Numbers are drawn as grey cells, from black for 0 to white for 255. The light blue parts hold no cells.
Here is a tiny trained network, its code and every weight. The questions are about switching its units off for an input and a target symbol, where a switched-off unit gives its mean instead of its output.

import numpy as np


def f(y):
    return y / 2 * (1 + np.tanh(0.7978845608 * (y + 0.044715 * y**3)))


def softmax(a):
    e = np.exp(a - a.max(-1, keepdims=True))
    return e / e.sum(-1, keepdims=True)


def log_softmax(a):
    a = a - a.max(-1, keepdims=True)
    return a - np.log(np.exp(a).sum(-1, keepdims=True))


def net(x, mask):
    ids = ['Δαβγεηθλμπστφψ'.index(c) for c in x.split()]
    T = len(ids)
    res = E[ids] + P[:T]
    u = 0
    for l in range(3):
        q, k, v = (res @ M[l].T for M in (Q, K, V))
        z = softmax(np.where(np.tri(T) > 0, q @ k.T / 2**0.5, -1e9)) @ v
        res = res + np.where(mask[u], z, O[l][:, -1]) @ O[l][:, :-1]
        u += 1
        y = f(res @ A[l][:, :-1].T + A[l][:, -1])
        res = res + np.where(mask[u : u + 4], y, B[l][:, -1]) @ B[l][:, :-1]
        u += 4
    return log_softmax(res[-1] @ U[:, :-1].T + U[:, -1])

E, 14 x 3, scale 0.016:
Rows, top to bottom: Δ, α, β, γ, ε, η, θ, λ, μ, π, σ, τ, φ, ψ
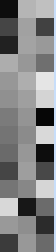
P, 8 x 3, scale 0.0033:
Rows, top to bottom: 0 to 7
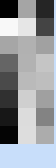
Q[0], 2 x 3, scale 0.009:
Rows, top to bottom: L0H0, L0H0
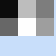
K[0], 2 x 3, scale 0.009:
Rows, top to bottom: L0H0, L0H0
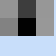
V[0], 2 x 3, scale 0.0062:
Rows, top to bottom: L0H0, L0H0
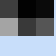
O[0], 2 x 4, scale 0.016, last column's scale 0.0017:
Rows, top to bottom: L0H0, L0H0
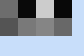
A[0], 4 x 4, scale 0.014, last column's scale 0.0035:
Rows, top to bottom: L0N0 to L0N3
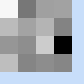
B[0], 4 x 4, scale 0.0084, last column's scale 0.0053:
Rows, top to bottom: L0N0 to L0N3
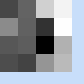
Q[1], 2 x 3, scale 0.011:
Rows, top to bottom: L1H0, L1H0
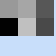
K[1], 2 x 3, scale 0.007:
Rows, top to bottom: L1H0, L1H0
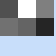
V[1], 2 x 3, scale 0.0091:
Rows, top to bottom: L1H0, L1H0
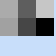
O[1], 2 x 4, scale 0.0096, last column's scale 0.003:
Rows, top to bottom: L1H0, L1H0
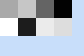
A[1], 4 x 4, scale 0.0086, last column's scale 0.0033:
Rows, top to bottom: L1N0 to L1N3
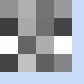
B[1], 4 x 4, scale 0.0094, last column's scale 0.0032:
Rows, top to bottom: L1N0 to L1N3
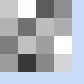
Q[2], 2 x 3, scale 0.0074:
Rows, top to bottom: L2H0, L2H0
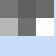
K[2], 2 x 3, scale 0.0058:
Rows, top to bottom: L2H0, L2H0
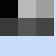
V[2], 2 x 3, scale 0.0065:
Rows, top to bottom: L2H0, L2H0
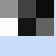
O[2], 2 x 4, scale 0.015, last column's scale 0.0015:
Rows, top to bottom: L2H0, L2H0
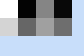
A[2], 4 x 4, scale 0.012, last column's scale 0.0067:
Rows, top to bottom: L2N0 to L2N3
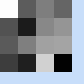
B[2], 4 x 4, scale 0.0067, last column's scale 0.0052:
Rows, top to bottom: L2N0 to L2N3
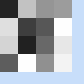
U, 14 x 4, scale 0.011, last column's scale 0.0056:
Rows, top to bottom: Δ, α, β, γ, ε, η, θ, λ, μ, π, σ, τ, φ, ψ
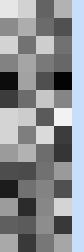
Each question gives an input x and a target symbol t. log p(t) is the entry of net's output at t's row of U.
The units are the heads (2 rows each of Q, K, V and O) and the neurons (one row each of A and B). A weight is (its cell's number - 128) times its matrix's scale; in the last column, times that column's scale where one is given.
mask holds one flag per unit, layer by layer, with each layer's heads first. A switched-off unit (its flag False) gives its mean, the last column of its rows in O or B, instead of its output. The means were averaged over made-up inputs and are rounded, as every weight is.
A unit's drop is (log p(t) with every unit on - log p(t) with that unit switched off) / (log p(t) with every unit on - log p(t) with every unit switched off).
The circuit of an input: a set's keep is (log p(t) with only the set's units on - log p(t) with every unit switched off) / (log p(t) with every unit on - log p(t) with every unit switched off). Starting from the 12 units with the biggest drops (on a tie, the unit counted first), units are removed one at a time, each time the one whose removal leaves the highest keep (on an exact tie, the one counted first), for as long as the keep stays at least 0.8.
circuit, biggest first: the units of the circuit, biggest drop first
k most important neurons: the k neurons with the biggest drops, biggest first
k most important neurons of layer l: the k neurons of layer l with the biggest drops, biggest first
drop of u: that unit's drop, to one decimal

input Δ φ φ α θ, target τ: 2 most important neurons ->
(L1N3; L1N2)
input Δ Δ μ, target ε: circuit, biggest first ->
(L2H0)
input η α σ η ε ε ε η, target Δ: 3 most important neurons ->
(L0N1; L1N0; L0N2)
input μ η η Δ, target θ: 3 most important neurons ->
(L1N0; L1N1; L0N2)
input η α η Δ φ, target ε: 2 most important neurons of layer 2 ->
(L2N1; L2N2)
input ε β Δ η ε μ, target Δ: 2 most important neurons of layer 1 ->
(L1N2; L1N3)
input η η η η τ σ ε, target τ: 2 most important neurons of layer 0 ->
(L0N1; L0N2)
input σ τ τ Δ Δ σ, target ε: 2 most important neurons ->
(L0N0; L0N1)
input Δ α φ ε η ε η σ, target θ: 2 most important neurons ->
(L1N0; L0N0)
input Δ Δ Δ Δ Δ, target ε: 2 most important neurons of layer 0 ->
(L0N2; L0N1)
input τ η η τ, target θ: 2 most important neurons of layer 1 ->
(L1N2; L1N3)
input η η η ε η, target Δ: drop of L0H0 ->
1.4
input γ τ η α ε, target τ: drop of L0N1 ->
0.2
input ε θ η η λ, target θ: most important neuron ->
(L0N1)
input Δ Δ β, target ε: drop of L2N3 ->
-0.1
